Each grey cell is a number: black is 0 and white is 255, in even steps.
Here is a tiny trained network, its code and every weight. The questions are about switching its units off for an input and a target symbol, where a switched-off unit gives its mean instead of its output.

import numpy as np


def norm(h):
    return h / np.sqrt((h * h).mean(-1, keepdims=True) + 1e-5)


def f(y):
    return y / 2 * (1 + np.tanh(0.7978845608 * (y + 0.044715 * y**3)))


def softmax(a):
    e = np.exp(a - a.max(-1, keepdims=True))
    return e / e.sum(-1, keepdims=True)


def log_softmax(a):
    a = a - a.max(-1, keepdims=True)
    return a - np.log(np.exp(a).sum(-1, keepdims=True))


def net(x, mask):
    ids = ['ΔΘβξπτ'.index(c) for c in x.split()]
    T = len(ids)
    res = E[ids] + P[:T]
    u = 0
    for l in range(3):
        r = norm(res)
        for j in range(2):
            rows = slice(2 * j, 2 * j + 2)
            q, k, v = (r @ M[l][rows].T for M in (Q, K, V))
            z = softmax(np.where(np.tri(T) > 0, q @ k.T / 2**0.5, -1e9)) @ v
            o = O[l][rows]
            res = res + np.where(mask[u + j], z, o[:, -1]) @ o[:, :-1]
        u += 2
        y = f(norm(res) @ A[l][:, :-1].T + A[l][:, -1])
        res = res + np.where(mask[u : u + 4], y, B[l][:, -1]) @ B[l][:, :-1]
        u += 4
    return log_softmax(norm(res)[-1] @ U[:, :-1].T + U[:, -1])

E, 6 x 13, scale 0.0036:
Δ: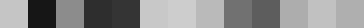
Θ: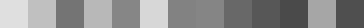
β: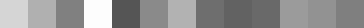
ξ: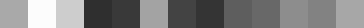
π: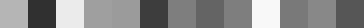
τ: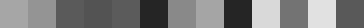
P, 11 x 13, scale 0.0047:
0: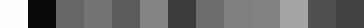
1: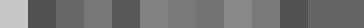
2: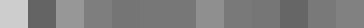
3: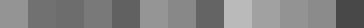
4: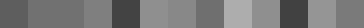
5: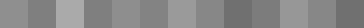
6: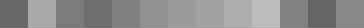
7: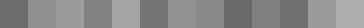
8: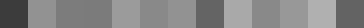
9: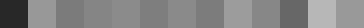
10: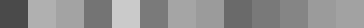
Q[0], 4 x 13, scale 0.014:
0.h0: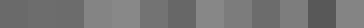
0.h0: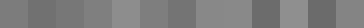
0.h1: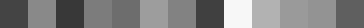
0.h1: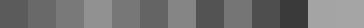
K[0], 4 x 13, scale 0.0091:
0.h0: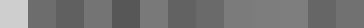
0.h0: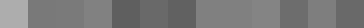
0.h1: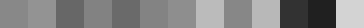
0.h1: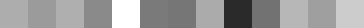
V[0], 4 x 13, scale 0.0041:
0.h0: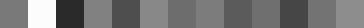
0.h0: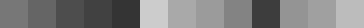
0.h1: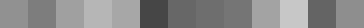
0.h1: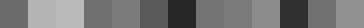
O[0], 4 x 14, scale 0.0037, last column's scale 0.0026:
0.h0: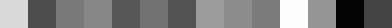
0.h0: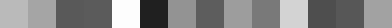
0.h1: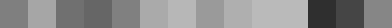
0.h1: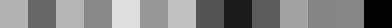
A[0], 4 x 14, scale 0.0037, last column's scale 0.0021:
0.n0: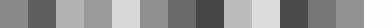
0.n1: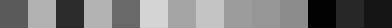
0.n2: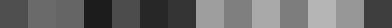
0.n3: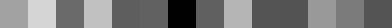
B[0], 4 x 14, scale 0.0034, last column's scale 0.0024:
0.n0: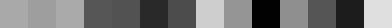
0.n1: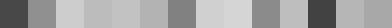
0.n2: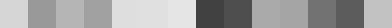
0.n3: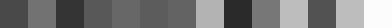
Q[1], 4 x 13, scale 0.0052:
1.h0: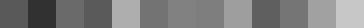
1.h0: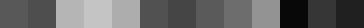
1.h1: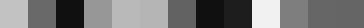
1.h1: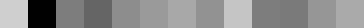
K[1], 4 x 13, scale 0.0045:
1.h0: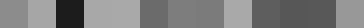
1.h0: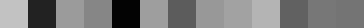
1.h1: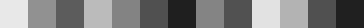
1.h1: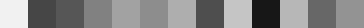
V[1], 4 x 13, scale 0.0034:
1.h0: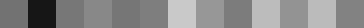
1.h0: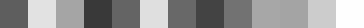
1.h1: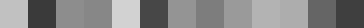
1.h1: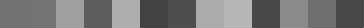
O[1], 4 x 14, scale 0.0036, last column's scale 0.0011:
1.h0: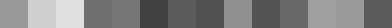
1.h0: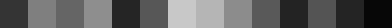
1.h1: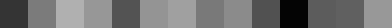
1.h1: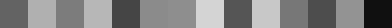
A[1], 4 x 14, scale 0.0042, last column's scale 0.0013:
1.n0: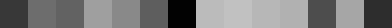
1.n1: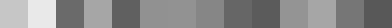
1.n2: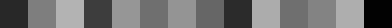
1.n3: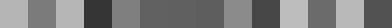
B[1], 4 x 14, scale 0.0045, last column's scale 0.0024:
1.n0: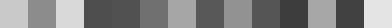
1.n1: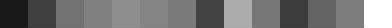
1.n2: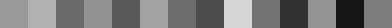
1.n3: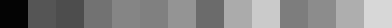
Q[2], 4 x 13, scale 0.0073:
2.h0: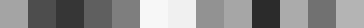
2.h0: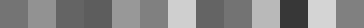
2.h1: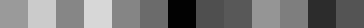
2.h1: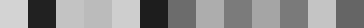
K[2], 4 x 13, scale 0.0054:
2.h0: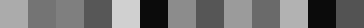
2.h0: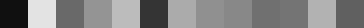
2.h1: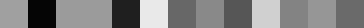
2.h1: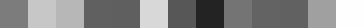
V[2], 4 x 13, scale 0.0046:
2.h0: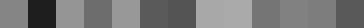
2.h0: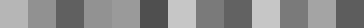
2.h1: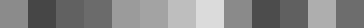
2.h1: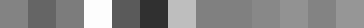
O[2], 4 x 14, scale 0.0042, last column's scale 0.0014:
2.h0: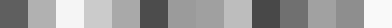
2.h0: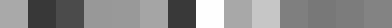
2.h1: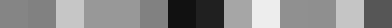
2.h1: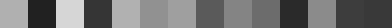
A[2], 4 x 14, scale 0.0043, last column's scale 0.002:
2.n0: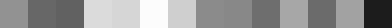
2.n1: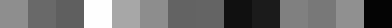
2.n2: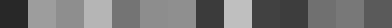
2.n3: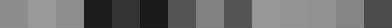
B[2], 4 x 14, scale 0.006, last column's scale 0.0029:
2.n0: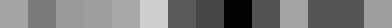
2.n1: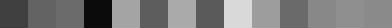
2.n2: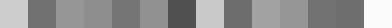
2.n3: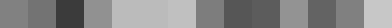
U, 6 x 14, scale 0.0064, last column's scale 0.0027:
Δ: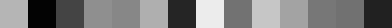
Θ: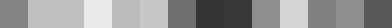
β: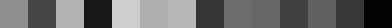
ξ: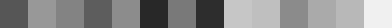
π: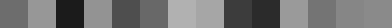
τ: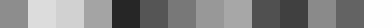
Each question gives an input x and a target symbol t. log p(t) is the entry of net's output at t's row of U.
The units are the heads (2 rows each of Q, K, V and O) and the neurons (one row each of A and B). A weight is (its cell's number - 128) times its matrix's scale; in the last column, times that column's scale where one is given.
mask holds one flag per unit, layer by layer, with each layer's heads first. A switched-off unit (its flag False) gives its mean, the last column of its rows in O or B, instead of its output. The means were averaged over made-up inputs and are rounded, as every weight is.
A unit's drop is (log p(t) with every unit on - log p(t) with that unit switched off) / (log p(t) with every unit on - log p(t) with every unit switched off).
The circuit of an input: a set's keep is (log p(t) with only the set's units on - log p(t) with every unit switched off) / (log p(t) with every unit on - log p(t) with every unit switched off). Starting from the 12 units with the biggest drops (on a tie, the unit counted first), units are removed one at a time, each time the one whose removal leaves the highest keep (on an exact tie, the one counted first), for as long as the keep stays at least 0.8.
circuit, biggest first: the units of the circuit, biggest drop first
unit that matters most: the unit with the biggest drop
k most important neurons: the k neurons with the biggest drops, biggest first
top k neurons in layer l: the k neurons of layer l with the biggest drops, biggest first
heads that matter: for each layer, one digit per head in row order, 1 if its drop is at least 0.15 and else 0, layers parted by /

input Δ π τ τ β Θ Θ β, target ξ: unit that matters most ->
2.n1
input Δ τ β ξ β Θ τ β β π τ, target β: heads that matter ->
00 / 00 / 11
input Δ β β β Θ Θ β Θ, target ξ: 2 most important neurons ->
2.n1, 0.n3
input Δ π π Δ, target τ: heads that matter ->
10 / 00 / 10
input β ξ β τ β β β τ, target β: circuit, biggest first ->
2.h1, 1.h0
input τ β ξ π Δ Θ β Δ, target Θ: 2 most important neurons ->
2.n0, 0.n2
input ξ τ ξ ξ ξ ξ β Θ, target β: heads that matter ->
01 / 00 / 00
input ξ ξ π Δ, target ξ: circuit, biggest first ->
0.h0, 2.h1, 1.h0
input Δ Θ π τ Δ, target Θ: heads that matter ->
10 / 10 / 01
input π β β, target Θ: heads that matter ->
01 / 10 / 00
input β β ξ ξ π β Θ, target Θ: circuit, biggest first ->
2.n0, 0.n1
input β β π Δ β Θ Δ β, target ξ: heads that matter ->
00 / 00 / 00
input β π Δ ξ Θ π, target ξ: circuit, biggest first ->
1.h0, 1.n3
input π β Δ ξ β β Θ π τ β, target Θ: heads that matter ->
01 / 00 / 00
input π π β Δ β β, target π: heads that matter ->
01 / 00 / 00
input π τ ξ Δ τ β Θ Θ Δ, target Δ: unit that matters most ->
0.h0
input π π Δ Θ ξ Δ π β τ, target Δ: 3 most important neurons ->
0.n0, 1.n0, 0.n3
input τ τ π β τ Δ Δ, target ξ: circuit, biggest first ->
0.h0, 2.h1
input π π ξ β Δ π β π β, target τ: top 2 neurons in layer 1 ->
1.n0, 1.n3
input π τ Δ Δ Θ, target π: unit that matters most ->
0.n3
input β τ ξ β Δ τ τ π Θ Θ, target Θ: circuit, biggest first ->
0.h1, 2.n0
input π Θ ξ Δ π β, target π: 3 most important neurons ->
0.n3, 0.n2, 2.n3
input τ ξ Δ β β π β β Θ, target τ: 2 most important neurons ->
1.n0, 0.n2
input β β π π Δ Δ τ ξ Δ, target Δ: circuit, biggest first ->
2.h0, 0.h0
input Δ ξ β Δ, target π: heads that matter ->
10 / 00 / 01
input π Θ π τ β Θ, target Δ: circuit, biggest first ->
1.n1, 2.n2
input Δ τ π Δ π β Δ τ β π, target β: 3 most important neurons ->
0.n0, 2.n3, 1.n3
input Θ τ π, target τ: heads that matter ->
10 / 00 / 10
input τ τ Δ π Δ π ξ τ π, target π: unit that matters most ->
0.n0
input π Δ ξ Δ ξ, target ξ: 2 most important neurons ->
1.n3, 2.n0
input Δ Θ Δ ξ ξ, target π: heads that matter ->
00 / 10 / 00
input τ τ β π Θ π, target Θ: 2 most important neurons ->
0.n0, 2.n3
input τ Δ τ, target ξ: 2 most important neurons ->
2.n2, 1.n3
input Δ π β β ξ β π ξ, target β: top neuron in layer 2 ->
2.n3
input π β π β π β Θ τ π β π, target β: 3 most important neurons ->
0.n0, 2.n3, 1.n1
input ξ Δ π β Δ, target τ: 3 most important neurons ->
0.n0, 0.n3, 2.n2
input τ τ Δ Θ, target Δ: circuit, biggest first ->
2.n2, 1.n1
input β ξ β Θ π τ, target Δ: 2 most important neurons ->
1.n0, 0.n0
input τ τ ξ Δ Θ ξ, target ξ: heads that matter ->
10 / 01 / 01
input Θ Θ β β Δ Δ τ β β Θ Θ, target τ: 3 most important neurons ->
0.n1, 1.n0, 0.n2
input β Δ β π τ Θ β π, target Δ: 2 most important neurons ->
0.n0, 1.n0
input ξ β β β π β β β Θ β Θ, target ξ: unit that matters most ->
0.h1
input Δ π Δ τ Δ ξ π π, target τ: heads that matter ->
10 / 00 / 00
